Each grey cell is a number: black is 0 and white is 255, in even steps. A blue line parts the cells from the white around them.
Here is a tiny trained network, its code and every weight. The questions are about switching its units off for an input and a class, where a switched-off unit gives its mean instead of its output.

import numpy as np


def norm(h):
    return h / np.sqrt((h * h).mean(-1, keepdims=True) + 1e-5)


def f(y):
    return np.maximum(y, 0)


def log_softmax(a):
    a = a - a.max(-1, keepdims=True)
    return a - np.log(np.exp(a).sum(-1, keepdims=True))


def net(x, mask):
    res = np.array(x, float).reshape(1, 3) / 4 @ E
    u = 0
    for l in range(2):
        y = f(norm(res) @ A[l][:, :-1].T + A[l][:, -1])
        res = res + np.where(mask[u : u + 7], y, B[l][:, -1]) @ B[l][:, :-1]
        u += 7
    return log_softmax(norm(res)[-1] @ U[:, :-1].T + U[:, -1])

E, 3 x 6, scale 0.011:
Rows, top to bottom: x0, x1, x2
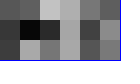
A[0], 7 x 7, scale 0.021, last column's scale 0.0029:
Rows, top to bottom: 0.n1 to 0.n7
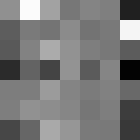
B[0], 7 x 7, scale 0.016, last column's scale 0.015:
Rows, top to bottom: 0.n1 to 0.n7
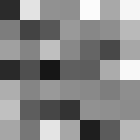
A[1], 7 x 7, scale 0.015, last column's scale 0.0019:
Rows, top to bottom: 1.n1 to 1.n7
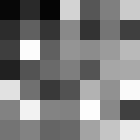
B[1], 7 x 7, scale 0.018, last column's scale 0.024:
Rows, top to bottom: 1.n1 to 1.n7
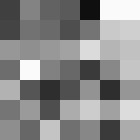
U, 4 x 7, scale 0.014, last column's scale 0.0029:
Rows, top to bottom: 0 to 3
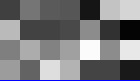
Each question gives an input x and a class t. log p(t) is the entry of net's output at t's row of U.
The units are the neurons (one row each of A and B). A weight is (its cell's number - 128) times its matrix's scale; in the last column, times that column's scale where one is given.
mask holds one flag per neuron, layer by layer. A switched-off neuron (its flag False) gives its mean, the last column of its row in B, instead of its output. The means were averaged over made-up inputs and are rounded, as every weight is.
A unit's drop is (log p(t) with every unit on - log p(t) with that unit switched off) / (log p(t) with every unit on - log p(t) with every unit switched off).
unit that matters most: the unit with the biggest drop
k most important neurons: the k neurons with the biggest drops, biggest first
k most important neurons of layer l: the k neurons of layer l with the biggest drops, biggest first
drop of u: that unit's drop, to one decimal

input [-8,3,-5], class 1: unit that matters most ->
0.n4
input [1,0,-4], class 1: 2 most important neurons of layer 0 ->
(0.n4, 0.n1)
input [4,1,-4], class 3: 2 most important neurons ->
(0.n4, 1.n1)
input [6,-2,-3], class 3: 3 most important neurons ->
(0.n1, 1.n1, 1.n6)
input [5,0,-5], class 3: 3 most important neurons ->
(0.n4, 0.n1, 1.n1)
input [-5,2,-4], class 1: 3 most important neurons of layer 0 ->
(0.n4, 0.n1, 0.n2)
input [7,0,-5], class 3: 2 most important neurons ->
(1.n1, 0.n4)
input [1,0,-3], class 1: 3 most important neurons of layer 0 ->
(0.n4, 0.n1, 0.n7)
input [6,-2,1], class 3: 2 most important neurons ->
(0.n7, 1.n1)
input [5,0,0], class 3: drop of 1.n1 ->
0.1
